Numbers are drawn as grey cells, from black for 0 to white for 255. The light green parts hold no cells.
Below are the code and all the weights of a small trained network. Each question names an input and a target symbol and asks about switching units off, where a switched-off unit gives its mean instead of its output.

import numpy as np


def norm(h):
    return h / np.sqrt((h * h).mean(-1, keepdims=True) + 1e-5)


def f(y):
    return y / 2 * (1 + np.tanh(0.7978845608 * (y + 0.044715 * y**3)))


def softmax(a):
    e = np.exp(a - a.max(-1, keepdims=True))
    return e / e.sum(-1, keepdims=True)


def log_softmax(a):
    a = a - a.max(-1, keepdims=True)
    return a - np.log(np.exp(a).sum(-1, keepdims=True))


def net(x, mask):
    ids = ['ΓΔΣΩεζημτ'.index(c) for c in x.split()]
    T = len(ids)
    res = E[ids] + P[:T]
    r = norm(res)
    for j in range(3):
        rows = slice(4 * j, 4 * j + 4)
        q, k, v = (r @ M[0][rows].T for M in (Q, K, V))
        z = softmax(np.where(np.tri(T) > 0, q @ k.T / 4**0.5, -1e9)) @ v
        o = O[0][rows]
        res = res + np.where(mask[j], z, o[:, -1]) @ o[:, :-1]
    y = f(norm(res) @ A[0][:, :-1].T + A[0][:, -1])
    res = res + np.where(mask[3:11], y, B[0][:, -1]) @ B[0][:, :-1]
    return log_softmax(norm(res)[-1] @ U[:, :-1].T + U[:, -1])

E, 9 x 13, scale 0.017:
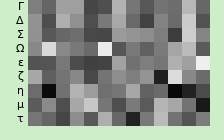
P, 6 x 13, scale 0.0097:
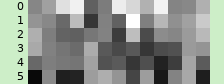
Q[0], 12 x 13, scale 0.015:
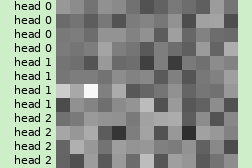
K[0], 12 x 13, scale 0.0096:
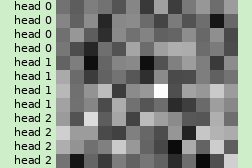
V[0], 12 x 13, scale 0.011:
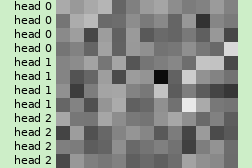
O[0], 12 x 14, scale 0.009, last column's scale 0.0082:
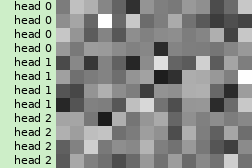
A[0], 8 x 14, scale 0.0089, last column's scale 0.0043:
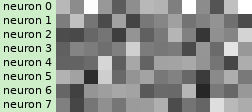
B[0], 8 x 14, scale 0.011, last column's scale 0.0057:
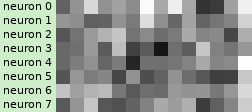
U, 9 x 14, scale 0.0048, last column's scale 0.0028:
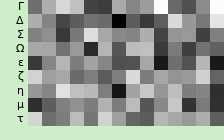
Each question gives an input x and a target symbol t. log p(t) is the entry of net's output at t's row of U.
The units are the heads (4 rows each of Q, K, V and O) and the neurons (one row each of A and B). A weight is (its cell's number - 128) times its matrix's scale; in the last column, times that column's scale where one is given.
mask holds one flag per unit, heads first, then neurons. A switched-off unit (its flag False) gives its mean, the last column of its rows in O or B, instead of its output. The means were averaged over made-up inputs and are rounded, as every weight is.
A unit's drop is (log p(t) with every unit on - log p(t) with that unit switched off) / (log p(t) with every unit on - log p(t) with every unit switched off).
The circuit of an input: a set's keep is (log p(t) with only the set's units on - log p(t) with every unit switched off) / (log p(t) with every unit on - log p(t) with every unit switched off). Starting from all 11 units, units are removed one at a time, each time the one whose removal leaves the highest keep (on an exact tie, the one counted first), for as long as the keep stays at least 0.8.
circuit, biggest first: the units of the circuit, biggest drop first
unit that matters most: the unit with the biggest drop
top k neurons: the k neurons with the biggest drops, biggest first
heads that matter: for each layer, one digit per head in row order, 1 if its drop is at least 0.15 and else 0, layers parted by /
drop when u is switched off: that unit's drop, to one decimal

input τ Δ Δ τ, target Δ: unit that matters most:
head 2
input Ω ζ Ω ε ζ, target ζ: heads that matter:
110
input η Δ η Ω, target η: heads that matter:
010
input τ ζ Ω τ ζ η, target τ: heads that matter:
110
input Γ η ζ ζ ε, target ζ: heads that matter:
010
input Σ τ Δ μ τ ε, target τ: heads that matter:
110
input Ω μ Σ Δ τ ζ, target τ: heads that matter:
111
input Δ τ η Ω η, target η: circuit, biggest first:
head 1; neuron 6
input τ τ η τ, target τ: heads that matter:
010
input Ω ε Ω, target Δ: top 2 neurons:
neuron 0; neuron 3
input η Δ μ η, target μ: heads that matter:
010
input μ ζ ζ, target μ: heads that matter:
010
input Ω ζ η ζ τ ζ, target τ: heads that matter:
011
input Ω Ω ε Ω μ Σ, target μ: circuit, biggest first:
head 1
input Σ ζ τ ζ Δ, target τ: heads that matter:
010
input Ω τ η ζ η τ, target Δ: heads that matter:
000
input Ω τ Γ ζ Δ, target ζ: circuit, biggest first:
head 1; head 0
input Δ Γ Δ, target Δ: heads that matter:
101
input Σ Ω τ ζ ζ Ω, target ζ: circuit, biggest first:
head 1; neuron 1
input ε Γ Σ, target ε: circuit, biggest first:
head 2; head 1; head 0
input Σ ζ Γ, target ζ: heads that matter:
010
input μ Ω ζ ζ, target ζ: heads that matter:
110
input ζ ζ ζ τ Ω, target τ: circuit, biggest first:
head 1
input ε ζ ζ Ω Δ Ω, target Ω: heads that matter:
111
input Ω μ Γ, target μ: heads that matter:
011
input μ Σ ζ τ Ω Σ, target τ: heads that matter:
110
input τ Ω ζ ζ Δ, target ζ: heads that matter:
010
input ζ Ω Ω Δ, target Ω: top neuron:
neuron 5
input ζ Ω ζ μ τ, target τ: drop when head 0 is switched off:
0.4
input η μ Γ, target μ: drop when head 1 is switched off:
1.0
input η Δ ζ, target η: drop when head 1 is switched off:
0.9
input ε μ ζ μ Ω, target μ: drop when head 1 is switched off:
1.1
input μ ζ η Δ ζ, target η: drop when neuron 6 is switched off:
0.1
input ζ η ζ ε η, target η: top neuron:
neuron 6
